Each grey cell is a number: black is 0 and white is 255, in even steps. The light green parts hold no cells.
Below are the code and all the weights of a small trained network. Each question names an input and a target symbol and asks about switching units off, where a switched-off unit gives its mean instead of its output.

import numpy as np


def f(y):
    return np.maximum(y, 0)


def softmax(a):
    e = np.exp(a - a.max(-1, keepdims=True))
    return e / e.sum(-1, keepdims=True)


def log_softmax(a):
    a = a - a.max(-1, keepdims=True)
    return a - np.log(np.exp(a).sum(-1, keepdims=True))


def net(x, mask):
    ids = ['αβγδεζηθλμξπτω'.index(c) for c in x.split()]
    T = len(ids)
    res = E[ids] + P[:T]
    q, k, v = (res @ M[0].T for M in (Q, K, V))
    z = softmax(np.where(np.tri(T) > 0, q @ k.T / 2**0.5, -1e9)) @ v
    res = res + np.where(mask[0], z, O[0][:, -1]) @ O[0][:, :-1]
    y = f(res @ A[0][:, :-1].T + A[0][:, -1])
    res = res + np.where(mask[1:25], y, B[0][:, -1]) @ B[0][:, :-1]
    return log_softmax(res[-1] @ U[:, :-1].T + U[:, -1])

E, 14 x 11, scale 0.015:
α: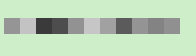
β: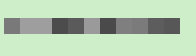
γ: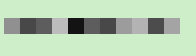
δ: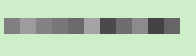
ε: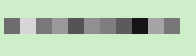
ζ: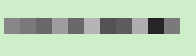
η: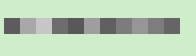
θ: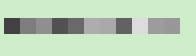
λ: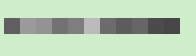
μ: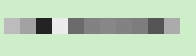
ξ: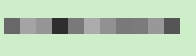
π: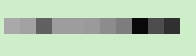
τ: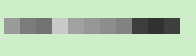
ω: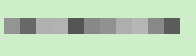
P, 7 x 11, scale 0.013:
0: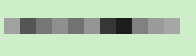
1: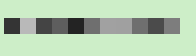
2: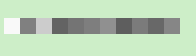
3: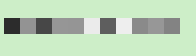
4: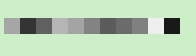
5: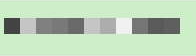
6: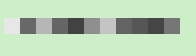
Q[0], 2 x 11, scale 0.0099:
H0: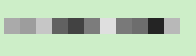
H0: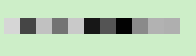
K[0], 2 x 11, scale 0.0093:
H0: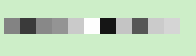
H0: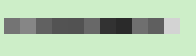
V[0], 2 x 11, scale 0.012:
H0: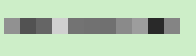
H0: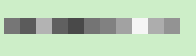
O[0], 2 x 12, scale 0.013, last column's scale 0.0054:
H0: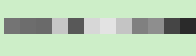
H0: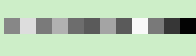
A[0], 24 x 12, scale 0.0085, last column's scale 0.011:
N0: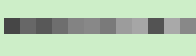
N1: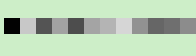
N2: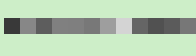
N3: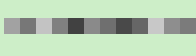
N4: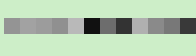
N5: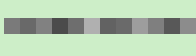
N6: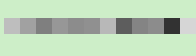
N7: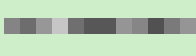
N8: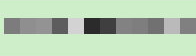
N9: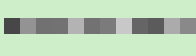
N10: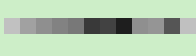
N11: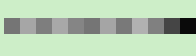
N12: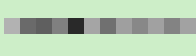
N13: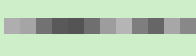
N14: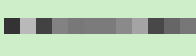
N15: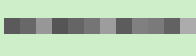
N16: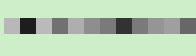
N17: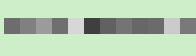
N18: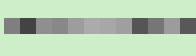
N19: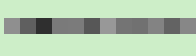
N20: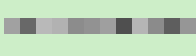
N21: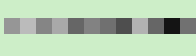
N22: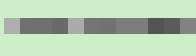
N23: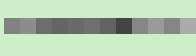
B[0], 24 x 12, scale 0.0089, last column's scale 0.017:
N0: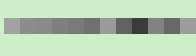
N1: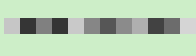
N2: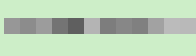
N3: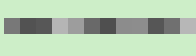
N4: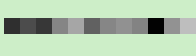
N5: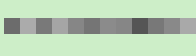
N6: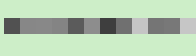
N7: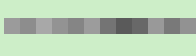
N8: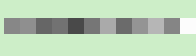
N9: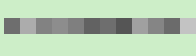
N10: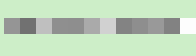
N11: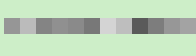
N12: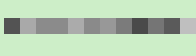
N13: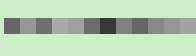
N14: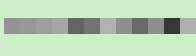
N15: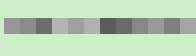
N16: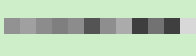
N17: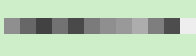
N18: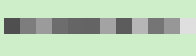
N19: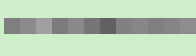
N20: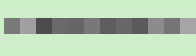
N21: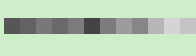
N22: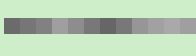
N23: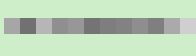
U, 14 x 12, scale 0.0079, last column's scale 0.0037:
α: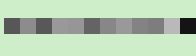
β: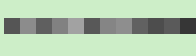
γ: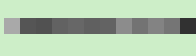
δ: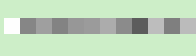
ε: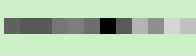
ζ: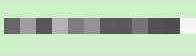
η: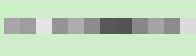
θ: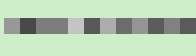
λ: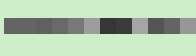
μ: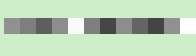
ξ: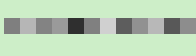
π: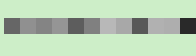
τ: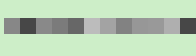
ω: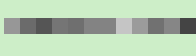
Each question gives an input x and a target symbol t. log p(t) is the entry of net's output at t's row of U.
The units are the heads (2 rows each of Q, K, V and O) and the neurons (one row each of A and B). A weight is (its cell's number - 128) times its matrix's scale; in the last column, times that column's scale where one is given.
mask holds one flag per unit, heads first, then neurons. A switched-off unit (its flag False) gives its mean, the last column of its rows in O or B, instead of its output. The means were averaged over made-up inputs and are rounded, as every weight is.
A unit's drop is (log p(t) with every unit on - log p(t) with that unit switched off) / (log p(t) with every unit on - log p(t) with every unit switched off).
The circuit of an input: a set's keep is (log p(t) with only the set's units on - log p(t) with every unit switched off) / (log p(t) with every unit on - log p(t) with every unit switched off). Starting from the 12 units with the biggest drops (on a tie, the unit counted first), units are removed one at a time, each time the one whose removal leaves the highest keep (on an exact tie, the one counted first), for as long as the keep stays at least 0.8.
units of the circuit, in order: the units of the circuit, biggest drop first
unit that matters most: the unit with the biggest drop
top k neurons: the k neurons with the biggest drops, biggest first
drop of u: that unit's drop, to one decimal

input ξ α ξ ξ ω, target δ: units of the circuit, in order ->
N4; N18
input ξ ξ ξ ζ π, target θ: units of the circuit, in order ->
H0; N4; N10
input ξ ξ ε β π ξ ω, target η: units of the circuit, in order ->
N17; N4; N8
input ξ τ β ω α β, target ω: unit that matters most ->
N1
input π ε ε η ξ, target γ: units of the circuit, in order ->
H0; N16; N17
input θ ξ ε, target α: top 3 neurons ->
N4; N21; N10
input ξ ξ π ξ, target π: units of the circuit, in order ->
H0; N1
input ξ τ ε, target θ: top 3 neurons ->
N4; N10; N3
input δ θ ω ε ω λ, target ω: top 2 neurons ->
N1; N11
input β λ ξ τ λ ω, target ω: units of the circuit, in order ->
N1; H0; N11; N6
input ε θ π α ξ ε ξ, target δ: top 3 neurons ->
N4; N6; N18
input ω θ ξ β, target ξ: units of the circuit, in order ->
H0; N1; N8
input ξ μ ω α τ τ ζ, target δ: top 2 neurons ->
N4; N6
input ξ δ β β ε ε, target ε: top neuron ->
N10
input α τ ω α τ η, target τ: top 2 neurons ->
N2; N18
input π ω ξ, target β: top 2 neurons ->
N16; N18
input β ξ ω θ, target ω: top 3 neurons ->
N1; N11; N21
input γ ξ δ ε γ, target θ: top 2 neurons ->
N4; N10
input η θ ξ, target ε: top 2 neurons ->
N21; N6
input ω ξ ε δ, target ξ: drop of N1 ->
0.3
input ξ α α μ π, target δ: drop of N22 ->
-0.1
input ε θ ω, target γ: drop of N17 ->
0.2
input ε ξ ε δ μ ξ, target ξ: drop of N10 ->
0.1
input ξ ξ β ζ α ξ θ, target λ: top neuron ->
N1
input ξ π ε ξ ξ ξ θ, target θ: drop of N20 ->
0.0
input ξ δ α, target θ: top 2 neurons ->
N4; N10
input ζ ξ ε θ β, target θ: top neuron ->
N4
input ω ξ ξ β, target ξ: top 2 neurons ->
N8; N1
